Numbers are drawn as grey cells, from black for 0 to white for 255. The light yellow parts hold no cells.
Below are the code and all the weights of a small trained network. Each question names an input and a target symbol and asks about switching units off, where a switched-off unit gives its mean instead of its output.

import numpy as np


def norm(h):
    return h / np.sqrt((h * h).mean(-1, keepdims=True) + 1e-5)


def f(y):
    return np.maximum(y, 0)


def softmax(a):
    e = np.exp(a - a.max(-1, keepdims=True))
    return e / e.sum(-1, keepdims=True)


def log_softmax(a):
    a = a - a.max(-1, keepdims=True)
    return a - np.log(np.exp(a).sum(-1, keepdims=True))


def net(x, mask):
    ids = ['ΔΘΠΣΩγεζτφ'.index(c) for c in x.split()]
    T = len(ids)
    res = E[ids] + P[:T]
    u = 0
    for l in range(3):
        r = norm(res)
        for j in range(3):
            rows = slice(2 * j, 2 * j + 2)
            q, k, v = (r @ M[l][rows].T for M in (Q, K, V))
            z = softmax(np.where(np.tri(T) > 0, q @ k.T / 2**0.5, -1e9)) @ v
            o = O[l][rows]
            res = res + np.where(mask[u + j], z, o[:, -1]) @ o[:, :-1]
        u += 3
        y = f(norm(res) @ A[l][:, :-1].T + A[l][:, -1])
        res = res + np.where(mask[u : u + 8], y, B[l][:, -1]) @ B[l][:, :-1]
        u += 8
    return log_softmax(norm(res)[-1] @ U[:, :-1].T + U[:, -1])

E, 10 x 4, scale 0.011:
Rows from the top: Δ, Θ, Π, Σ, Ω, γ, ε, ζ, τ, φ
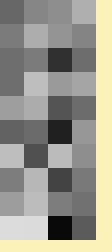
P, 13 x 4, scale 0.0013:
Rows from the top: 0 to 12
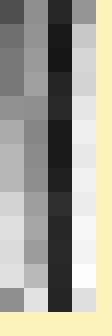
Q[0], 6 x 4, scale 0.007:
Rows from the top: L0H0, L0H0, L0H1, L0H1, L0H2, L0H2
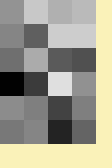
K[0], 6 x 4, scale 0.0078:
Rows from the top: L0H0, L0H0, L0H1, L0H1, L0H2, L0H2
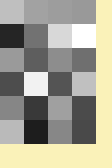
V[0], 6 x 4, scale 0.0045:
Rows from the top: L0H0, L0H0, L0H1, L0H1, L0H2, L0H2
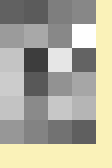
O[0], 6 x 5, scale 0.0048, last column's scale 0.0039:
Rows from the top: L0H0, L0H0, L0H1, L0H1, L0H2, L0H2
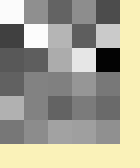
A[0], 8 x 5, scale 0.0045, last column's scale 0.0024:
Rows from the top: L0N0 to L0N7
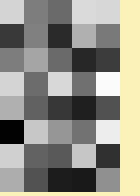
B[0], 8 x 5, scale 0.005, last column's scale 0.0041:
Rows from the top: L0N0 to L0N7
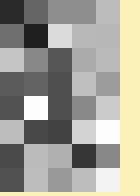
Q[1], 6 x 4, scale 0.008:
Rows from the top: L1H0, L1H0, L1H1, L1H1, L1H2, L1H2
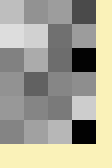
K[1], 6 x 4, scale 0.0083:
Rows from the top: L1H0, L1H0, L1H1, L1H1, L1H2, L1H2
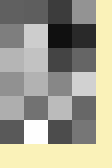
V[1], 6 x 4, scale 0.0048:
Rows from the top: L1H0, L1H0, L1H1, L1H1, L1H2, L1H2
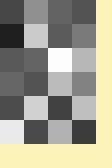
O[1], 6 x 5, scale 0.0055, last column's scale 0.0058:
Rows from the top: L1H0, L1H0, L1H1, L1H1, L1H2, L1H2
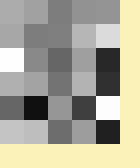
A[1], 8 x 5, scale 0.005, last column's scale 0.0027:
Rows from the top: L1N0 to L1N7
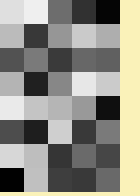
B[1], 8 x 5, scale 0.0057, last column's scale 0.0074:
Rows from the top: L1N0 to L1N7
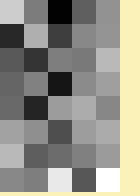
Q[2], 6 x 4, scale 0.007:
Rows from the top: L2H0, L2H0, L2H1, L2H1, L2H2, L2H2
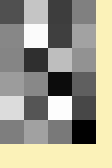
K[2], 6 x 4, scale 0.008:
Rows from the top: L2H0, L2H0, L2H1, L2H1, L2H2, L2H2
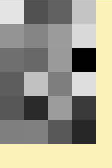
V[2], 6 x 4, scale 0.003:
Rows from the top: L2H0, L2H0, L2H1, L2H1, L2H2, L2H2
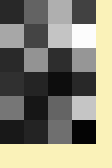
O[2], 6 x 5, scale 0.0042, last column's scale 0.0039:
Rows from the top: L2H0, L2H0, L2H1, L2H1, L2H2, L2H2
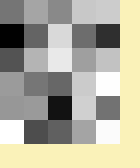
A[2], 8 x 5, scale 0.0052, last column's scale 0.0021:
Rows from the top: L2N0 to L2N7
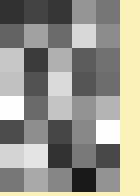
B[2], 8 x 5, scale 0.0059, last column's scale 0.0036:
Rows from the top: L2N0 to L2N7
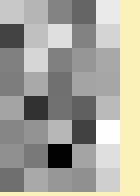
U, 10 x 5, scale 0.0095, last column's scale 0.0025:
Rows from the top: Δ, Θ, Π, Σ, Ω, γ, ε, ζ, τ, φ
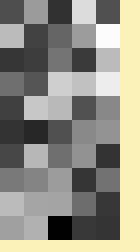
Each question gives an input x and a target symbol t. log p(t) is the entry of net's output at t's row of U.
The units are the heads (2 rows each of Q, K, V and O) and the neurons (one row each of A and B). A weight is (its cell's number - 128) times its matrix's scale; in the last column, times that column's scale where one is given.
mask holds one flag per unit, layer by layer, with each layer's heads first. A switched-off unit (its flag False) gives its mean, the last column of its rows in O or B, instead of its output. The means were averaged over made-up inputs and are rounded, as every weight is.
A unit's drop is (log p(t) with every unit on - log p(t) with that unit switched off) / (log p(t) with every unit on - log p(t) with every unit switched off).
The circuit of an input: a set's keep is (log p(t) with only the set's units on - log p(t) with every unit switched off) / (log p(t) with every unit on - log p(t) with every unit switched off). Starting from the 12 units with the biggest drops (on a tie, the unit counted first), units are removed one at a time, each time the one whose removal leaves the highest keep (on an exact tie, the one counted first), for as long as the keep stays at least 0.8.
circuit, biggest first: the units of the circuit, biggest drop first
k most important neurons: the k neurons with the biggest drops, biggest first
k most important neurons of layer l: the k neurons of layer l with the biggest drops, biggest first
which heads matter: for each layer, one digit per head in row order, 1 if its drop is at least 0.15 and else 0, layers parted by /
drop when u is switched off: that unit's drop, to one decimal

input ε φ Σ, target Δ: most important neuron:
[L0N5]
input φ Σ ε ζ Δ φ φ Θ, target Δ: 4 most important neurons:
[L0N5, L1N7, L1N3, L0N4]
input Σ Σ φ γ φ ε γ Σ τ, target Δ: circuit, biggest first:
[L0H1, L1N7]
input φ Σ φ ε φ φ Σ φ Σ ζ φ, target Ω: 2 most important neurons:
[L0N5, L0N3]
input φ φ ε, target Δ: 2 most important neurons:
[L1N3, L1N7]
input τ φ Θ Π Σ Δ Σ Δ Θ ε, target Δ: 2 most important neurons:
[L0N3, L1N3]
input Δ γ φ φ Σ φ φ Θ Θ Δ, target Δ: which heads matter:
000 / 000 / 000
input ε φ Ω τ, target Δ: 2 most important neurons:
[L1N7, L1N3]
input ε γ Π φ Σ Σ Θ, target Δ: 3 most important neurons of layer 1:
[L1N7, L1N3, L1N1]
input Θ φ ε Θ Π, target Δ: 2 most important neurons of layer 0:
[L0N1, L0N0]
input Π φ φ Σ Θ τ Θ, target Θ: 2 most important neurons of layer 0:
[L0N5, L0N7]
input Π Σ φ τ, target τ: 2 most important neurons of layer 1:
[L1N7, L1N1]
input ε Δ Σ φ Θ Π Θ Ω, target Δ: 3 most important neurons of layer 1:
[L1N7, L1N3, L1N1]
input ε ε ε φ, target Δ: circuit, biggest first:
[L0H1]
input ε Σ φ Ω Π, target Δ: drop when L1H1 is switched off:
1.0
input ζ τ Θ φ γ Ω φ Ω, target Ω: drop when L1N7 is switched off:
0.2
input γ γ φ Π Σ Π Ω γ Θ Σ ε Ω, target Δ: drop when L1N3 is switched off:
0.2
